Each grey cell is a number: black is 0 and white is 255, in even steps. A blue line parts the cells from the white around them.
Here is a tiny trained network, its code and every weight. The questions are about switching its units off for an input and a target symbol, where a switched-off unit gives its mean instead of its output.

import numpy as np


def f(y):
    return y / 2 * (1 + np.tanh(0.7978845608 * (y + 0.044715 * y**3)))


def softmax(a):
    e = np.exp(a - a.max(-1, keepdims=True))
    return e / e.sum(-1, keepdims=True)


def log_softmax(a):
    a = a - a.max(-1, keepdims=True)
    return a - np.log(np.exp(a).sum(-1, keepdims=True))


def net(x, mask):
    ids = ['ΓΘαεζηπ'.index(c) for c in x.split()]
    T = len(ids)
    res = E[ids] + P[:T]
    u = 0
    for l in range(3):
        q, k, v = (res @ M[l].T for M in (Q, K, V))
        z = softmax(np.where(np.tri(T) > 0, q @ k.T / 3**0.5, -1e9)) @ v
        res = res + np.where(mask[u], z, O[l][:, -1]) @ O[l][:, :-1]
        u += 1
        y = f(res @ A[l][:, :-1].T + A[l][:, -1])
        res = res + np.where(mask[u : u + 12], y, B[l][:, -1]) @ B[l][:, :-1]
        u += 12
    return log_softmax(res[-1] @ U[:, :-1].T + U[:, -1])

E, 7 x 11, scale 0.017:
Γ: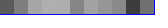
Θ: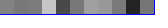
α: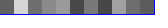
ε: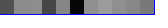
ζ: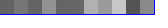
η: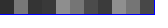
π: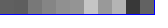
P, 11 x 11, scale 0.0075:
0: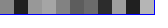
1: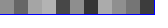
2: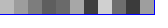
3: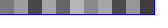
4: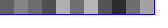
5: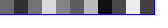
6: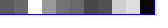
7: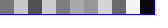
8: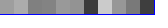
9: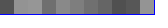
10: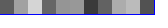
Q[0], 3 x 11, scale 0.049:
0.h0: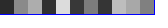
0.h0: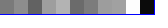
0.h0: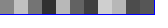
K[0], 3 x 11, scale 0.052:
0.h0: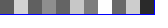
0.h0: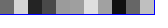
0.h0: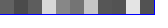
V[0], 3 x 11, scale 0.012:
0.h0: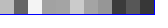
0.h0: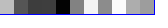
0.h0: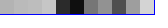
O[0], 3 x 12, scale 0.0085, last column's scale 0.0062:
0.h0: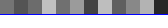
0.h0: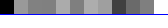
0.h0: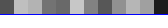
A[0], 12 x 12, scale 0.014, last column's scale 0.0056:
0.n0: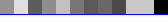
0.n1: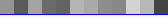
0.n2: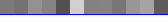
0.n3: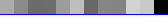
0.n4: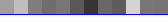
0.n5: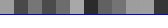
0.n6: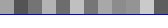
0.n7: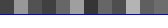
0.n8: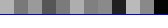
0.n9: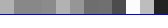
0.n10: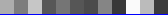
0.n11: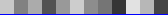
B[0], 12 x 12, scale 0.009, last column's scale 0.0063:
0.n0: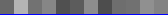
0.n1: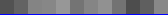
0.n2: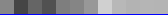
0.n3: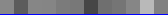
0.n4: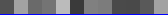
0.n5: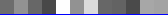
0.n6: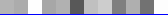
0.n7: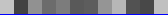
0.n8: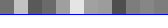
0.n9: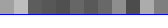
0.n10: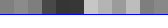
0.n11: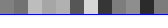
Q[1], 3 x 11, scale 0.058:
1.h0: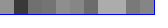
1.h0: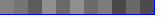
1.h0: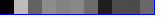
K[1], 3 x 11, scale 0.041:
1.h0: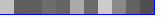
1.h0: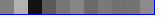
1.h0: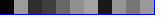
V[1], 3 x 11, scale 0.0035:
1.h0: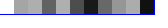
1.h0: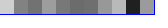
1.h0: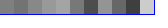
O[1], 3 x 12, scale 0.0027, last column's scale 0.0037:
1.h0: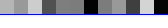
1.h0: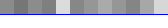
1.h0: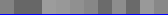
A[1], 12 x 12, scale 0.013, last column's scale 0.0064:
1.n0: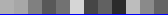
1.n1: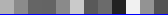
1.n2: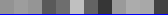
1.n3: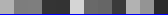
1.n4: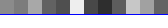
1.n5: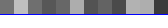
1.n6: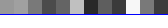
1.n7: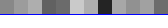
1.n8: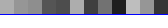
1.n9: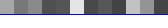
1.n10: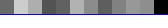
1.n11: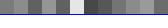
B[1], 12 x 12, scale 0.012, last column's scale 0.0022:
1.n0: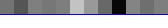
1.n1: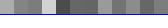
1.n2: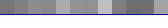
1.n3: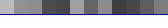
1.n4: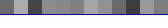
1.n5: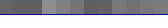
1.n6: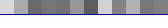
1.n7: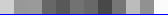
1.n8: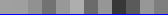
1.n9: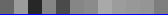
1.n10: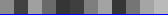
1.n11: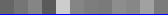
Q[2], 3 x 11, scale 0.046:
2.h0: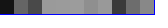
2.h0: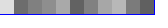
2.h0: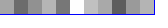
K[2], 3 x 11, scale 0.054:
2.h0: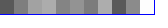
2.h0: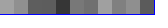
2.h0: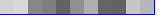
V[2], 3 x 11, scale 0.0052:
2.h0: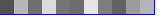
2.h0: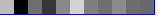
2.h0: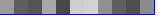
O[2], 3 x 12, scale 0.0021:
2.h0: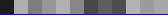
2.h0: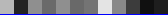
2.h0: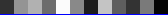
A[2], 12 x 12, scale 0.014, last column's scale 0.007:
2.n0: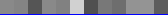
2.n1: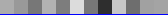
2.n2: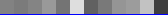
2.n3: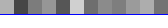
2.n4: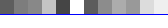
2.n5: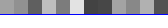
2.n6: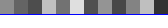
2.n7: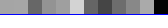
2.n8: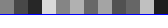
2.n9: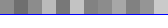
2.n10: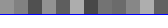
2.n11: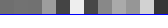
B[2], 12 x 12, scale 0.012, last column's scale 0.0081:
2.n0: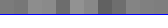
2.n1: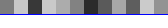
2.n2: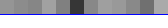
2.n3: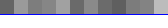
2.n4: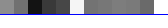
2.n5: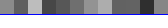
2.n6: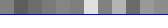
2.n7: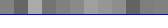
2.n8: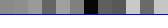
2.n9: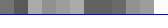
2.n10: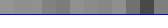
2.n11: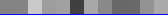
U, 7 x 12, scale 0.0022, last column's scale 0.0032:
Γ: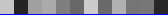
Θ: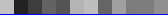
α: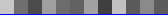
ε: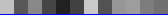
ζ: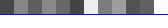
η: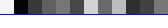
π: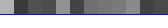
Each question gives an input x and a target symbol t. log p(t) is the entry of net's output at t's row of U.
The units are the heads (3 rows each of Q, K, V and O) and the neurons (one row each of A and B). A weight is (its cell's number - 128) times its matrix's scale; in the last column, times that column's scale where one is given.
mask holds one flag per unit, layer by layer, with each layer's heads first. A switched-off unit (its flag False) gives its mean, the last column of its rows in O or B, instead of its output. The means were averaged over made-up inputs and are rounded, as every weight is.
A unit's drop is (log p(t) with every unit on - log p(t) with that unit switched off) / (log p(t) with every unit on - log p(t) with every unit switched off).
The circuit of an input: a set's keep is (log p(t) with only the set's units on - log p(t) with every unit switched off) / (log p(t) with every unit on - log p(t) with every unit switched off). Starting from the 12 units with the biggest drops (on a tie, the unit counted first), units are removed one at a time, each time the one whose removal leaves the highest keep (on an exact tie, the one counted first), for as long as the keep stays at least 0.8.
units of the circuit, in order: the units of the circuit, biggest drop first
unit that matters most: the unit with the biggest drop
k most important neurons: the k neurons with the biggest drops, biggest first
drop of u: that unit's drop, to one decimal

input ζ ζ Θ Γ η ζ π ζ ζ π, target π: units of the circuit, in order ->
[0.h0 2.n8]
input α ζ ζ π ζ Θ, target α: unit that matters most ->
2.n1
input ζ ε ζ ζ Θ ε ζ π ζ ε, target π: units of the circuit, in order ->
[0.h0 2.n8 0.n6]
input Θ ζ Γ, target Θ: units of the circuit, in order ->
[2.n4 0.h0]
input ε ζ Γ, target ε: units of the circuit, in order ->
[0.h0 1.n10 1.n7]
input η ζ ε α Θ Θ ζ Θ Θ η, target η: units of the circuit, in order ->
[0.n7 2.h0]
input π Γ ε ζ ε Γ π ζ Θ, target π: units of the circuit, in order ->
[2.n8 0.h0]
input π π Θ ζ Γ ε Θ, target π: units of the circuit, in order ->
[0.h0 2.n8 0.n6]
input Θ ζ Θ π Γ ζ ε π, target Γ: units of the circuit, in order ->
[0.h0 0.n6 2.n9]
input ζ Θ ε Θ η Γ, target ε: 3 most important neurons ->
[1.n10 1.n7 0.n7]
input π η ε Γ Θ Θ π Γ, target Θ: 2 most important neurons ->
[2.n4 2.n9]
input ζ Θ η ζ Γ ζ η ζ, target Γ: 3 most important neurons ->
[0.n6 2.n9 2.n4]
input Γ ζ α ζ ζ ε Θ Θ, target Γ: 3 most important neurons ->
[0.n6 2.n9 0.n5]
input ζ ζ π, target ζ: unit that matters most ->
0.h0
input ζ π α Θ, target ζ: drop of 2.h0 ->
0.1
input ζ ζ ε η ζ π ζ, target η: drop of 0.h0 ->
0.6
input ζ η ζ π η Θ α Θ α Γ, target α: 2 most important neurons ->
[2.n1 1.n7]
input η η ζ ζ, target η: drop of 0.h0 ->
1.1
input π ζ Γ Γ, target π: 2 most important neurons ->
[2.n8 0.n6]
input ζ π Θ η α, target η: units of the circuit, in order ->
[0.h0]
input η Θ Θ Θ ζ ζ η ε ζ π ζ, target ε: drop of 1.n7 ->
0.5
